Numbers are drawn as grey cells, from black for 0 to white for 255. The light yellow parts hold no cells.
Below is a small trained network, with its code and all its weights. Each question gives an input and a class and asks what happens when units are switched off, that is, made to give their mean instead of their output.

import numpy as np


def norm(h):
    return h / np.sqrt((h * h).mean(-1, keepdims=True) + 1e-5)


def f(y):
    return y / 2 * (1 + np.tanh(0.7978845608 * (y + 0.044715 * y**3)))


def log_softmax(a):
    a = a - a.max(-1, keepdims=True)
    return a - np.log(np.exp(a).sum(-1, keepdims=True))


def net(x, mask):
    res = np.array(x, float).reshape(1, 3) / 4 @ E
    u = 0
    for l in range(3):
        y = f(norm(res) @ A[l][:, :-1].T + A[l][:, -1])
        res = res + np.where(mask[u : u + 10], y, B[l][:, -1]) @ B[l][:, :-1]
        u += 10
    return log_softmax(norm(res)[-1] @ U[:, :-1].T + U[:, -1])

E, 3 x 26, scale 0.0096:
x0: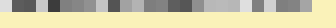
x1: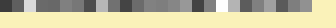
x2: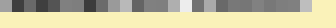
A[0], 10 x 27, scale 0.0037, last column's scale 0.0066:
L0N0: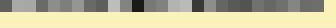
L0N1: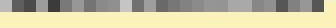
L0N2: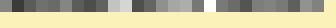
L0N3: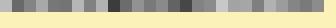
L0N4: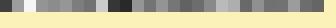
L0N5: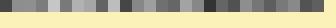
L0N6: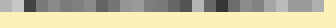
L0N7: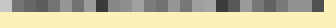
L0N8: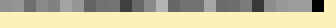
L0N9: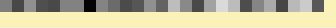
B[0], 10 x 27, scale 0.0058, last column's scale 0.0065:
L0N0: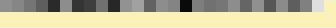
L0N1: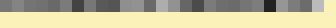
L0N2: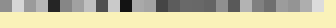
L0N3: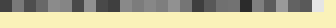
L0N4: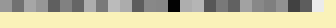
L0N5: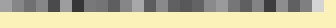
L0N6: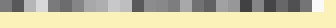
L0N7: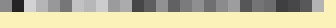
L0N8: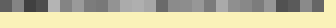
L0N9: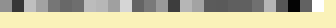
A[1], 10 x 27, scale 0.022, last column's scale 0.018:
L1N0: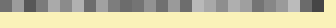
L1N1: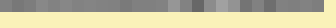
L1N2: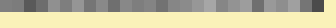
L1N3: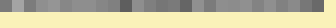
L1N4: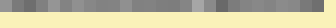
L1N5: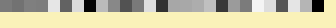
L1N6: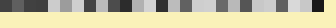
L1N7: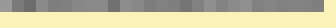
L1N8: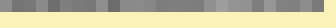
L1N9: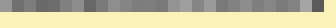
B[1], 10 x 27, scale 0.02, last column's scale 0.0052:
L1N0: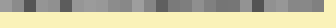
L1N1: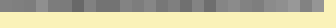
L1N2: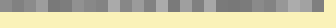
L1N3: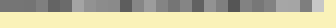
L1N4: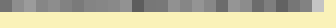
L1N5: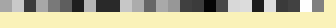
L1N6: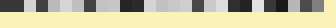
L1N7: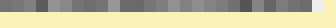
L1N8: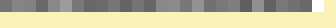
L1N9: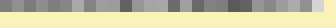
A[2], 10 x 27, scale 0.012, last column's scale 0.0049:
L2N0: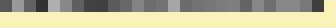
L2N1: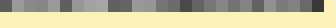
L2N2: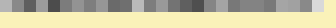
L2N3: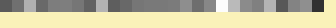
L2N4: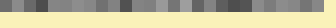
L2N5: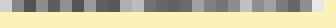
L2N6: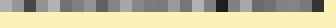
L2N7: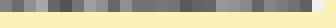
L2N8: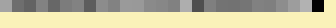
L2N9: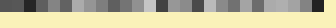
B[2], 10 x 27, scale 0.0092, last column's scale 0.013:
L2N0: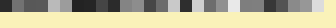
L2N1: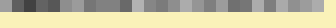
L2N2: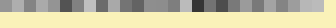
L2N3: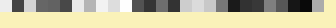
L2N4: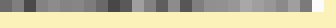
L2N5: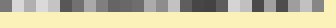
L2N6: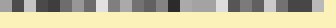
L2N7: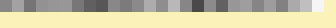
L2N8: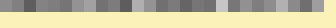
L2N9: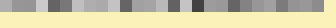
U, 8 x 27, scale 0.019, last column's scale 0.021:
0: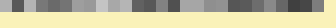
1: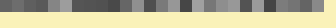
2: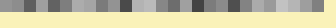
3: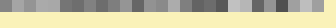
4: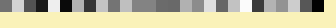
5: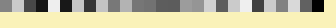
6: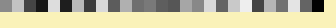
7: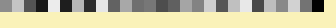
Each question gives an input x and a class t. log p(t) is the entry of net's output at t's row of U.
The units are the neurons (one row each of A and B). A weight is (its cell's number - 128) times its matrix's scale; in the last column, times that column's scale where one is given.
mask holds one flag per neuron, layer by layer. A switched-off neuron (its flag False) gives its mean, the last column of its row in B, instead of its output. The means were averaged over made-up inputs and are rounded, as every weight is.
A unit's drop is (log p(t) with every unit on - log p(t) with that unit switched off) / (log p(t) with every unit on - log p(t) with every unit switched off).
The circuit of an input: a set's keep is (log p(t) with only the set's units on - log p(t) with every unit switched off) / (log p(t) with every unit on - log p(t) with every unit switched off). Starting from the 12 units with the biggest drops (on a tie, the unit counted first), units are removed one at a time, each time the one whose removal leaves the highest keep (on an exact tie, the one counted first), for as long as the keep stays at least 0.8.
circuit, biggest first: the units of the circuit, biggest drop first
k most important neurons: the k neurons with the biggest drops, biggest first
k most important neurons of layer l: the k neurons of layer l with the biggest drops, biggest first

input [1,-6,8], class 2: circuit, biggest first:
[L1N9]
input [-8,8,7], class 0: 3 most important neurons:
[L0N9 L2N3 L1N8]
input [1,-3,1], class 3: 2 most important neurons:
[L0N6 L2N7]
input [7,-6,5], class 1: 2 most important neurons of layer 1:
[L1N7 L1N8]
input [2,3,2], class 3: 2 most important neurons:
[L0N9 L2N5]
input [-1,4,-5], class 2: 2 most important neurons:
[L0N6 L0N9]
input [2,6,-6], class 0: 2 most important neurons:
[L2N3 L0N4]
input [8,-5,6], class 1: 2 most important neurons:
[L1N7 L1N8]
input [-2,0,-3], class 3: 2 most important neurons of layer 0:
[L0N5 L0N2]
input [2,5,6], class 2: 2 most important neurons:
[L1N9 L0N6]
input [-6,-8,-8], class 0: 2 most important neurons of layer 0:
[L0N2 L0N6]
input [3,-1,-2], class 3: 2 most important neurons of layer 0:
[L0N3 L0N6]
